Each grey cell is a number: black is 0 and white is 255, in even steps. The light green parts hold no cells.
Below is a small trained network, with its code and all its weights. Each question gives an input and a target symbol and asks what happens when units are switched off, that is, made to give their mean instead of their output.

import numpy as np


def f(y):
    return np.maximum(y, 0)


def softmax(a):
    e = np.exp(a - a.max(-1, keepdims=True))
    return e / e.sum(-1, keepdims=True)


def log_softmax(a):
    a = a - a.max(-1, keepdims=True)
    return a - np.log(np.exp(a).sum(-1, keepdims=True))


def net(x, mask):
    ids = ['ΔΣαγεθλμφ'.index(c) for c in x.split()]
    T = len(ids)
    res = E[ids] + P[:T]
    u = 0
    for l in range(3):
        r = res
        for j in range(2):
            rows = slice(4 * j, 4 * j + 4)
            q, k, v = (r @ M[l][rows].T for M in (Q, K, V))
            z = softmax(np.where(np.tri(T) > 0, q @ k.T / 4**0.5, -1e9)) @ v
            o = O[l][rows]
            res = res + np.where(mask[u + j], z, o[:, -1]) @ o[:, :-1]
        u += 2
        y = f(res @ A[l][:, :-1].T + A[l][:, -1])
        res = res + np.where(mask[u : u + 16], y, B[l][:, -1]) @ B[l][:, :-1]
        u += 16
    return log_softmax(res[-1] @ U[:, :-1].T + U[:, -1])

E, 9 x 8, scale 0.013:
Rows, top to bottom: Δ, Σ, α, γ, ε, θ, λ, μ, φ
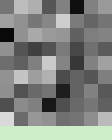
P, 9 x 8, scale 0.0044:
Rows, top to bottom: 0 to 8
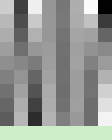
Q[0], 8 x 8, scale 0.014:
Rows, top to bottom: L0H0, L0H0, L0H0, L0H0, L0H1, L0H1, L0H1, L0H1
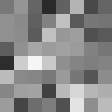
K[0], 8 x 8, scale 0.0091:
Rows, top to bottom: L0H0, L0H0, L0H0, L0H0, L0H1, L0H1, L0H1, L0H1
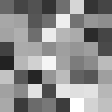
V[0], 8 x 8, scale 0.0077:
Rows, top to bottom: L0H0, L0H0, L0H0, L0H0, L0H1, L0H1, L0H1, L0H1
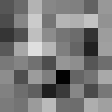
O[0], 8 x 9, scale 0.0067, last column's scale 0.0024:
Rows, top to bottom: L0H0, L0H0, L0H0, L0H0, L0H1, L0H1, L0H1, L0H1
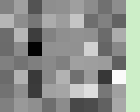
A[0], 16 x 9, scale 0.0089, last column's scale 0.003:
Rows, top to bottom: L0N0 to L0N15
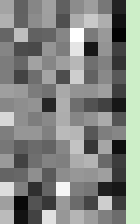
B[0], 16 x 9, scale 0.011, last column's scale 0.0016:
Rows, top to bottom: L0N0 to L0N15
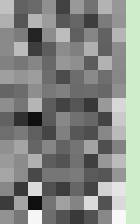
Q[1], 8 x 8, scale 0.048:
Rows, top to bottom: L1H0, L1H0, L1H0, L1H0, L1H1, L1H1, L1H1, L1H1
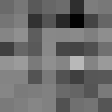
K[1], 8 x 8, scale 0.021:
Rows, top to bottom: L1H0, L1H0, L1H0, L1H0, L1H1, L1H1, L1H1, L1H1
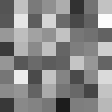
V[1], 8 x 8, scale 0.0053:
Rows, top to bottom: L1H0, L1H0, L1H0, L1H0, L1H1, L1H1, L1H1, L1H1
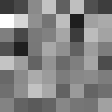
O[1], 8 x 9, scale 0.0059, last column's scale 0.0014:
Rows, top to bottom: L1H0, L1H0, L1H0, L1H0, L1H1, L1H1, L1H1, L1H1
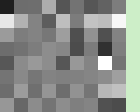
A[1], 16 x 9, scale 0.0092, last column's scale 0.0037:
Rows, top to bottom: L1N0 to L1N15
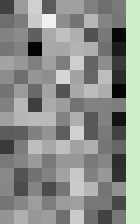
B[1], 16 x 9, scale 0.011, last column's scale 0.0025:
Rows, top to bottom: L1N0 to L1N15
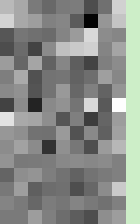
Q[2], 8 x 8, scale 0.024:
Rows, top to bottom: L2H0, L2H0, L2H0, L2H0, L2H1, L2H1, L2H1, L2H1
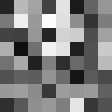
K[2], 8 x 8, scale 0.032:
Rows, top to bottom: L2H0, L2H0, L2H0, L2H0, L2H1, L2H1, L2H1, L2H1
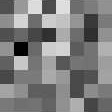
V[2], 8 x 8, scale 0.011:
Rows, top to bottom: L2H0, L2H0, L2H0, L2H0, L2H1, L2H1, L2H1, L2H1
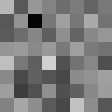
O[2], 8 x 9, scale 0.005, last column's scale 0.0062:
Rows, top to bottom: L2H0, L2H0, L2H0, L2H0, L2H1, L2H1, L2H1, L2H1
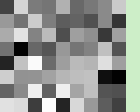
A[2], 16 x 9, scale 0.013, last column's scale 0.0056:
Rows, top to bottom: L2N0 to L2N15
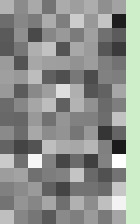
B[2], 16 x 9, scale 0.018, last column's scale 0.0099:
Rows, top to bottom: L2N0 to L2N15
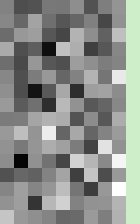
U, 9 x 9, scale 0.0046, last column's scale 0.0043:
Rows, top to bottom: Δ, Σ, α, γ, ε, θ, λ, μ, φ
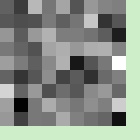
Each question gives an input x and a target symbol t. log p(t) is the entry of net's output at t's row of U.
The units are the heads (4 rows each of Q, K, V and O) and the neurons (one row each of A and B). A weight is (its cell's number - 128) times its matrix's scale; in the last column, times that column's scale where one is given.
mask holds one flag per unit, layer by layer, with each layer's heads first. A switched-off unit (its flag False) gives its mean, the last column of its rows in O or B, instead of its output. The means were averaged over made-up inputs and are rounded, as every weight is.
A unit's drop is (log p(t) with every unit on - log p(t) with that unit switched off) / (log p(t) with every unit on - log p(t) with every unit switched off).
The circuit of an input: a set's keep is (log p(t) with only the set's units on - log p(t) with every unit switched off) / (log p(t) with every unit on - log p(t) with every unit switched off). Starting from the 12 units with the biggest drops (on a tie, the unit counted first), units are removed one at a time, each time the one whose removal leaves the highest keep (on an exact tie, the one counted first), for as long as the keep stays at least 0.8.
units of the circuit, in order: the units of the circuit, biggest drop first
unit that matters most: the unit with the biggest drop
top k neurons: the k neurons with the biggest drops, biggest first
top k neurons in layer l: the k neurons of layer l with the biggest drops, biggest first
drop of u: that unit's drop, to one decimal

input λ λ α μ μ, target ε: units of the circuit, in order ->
L2N11
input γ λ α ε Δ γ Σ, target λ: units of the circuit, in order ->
L1H0, L2N15, L2H1, L2N14
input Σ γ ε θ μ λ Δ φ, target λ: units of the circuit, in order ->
L1H0, L2N15
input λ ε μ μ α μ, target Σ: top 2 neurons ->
L0N2, L2N2
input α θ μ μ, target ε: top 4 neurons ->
L2N11, L2N14, L2N1, L0N7
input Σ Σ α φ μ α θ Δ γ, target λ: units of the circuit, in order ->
L1H0, L2N15, L2N14
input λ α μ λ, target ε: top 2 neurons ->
L2N11, L2N13
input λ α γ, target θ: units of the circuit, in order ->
L2H1, L1H0, L1N10
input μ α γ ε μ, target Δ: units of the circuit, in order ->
L2H1, L2N8
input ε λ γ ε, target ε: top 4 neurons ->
L2N11, L1N1, L2N5, L0N15
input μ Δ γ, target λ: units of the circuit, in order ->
L1H0, L2N15
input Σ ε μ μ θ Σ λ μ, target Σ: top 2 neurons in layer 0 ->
L0N2, L0N14
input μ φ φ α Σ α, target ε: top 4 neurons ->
L2N11, L2N5, L1N10, L0N14
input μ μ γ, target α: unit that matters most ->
L2H1
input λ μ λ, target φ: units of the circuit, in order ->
L2H1, L2N3, L2N7, L1H0
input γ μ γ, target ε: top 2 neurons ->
L2N11, L0N7
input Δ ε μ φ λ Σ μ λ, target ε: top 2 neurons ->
L2N11, L0N15
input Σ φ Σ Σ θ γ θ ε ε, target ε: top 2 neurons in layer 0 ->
L0N8, L0N15
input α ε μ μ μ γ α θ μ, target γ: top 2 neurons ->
L2N10, L2N14
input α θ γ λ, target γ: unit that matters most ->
L2N14
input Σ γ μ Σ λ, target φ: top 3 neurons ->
L0N8, L2N3, L2N7
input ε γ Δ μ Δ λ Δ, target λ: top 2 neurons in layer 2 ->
L2N15, L2N2
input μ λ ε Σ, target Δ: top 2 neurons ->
L2N8, L1N1
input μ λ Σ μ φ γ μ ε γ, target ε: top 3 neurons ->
L0N13, L2N11, L0N15
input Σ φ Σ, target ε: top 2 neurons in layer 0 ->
L0N8, L0N9
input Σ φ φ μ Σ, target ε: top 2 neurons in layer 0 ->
L0N8, L0N4
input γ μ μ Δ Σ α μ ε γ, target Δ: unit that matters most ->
L2H1
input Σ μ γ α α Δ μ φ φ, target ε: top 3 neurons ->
L2N11, L0N15, L2N5
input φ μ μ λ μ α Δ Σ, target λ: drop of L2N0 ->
0.0
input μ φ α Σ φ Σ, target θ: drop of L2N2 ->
0.1
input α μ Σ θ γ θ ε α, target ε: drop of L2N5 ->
0.3
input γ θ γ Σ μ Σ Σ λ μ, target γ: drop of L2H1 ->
0.3
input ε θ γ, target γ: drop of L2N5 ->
-0.1
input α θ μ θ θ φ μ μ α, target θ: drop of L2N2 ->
0.2
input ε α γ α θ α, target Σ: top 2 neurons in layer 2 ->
L2N2, L2N13
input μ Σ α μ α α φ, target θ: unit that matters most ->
L2H0
